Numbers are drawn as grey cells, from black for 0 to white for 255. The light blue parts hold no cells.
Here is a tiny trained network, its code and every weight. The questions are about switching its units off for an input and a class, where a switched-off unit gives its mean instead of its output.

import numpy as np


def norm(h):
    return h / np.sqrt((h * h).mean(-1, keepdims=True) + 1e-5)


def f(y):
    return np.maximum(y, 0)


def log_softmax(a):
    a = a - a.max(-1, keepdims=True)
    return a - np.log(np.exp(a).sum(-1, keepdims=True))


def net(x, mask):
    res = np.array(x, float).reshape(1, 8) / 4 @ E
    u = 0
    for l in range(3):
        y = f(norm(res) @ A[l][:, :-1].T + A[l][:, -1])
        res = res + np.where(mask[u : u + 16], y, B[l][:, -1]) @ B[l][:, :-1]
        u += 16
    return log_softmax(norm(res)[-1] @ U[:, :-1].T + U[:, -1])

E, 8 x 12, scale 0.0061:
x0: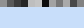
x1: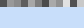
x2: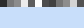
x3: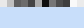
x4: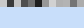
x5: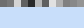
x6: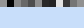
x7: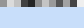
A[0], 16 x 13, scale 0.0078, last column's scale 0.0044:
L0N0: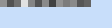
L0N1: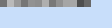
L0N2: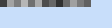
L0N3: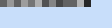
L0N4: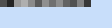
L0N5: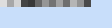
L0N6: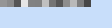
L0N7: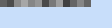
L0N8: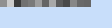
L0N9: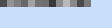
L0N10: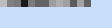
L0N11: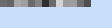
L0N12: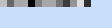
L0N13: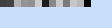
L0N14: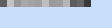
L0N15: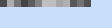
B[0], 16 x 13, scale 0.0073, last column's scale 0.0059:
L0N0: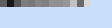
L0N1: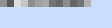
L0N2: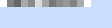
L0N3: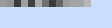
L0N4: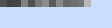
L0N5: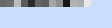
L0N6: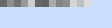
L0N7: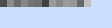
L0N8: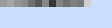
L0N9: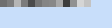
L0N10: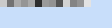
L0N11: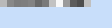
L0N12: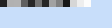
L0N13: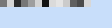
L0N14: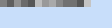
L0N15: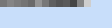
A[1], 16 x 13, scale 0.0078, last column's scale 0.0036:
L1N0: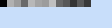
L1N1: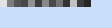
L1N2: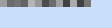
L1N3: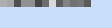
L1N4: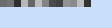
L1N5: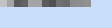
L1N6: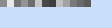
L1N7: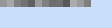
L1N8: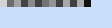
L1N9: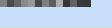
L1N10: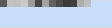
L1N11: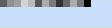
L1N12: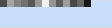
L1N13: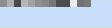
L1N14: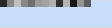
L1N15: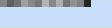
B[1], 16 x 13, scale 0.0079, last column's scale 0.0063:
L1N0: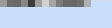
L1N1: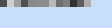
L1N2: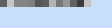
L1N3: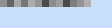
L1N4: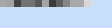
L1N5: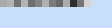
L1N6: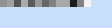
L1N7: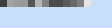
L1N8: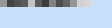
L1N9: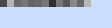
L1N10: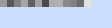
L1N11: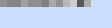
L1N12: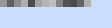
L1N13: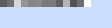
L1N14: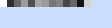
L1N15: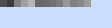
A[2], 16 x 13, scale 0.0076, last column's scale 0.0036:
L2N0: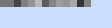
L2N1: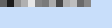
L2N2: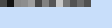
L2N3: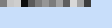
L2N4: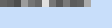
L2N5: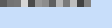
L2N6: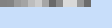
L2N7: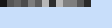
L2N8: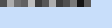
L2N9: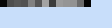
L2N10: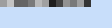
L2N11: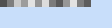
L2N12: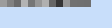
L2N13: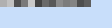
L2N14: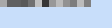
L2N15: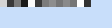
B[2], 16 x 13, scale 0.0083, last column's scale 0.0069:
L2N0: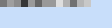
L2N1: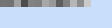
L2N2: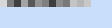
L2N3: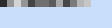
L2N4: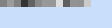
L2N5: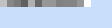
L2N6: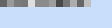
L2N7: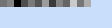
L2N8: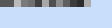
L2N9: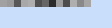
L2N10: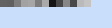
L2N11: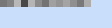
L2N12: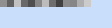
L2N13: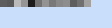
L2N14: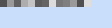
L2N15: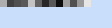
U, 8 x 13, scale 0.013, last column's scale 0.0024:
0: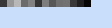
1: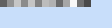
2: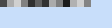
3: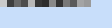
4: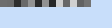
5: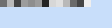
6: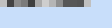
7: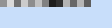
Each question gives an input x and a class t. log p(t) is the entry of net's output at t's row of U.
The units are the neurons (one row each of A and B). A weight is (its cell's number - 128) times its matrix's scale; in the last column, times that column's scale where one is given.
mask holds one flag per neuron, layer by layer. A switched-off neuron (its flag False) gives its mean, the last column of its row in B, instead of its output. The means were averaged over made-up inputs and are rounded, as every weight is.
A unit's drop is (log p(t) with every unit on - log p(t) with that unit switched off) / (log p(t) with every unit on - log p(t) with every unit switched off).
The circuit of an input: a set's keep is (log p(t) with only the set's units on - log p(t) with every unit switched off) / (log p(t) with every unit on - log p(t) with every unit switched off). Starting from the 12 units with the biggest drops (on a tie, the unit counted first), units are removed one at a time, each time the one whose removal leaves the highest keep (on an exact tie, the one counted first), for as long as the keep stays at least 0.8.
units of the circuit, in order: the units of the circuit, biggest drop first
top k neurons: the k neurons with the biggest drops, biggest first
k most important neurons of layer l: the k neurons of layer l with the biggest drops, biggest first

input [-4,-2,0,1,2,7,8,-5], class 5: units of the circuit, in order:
[L0N13]
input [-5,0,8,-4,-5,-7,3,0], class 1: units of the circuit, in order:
[L0N6; L2N6; L1N11]
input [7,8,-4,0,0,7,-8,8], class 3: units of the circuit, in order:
[L1N8; L0N10]
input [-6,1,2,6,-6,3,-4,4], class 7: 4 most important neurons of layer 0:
[L0N2; L0N3; L0N9; L0N8]
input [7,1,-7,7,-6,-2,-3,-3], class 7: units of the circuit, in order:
[L1N5; L0N8]
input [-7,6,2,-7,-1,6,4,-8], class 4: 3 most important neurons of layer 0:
[L0N4; L0N0; L0N2]
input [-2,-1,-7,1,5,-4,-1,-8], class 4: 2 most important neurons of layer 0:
[L0N2; L0N0]
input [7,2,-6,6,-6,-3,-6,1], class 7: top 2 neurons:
[L0N3; L1N5]
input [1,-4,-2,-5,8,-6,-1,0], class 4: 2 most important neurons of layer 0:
[L0N4; L0N2]
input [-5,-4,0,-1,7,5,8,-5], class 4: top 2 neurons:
[L0N4; L0N0]
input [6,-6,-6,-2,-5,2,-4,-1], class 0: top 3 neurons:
[L0N8; L1N1; L2N8]
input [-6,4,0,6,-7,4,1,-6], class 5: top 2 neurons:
[L0N13; L0N11]
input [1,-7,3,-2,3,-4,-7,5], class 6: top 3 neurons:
[L1N14; L0N14; L1N12]
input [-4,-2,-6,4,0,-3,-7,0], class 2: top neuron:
[L0N5]
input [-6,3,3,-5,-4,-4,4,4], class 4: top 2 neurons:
[L0N0; L0N4]
